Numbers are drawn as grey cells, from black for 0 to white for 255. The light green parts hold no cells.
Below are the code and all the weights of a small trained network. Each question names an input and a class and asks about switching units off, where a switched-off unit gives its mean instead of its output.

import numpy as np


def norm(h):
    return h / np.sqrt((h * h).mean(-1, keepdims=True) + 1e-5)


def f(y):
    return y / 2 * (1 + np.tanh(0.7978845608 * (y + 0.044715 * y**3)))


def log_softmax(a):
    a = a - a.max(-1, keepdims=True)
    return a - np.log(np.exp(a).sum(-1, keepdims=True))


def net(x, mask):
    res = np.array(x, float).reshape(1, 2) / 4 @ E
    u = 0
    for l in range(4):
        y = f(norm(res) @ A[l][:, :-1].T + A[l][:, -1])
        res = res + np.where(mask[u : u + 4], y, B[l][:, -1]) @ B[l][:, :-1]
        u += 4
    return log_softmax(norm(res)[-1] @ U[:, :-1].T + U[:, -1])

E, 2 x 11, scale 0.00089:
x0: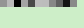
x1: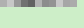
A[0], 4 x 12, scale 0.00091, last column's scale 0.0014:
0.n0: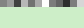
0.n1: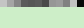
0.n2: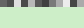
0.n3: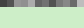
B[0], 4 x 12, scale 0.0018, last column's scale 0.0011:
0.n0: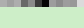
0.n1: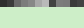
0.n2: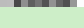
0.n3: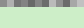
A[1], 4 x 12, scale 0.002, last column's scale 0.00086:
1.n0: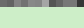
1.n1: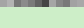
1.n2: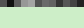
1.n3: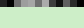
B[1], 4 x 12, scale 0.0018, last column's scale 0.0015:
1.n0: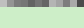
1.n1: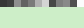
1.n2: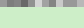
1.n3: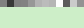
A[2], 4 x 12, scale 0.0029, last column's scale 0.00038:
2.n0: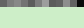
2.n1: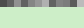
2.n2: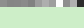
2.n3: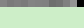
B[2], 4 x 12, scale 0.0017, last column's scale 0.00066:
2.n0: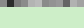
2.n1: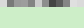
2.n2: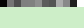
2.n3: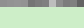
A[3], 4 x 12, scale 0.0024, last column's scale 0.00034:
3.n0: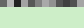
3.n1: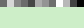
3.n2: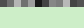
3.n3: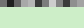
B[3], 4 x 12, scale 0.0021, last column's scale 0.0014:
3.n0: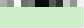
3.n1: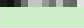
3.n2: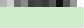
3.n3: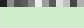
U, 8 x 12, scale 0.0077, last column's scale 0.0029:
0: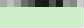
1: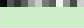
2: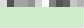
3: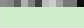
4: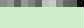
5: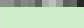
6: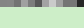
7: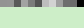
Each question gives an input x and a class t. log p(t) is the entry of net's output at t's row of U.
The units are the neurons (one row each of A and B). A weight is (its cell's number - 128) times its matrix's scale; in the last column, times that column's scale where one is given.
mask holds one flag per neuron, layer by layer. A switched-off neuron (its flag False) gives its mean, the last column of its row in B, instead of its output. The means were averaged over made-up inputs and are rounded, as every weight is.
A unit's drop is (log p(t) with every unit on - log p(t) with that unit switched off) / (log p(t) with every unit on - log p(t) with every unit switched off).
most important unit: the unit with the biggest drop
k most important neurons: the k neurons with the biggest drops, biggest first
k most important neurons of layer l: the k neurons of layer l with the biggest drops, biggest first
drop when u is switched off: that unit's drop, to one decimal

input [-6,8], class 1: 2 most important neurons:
(3.n1; 3.n0)
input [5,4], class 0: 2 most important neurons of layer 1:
(1.n2; 1.n3)
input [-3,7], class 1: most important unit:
3.n1
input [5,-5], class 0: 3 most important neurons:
(3.n0; 0.n0; 3.n1)
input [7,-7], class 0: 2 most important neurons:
(3.n0; 3.n1)
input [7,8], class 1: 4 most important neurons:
(3.n1; 0.n2; 3.n2; 2.n2)
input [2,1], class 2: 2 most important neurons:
(1.n1; 0.n2)
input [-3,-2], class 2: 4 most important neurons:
(0.n0; 1.n1; 0.n2; 3.n0)
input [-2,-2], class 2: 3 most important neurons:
(1.n1; 0.n0; 2.n1)
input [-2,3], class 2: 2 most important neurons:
(1.n2; 1.n3)
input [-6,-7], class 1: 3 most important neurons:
(1.n3; 0.n0; 3.n3)
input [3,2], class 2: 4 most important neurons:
(1.n1; 0.n2; 0.n0; 2.n0)
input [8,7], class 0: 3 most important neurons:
(3.n0; 1.n2; 1.n3)
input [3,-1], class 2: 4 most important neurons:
(1.n1; 0.n2; 0.n0; 2.n0)
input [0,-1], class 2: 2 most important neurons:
(1.n1; 2.n1)
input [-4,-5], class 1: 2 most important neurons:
(0.n0; 1.n3)
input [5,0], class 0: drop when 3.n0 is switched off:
0.1
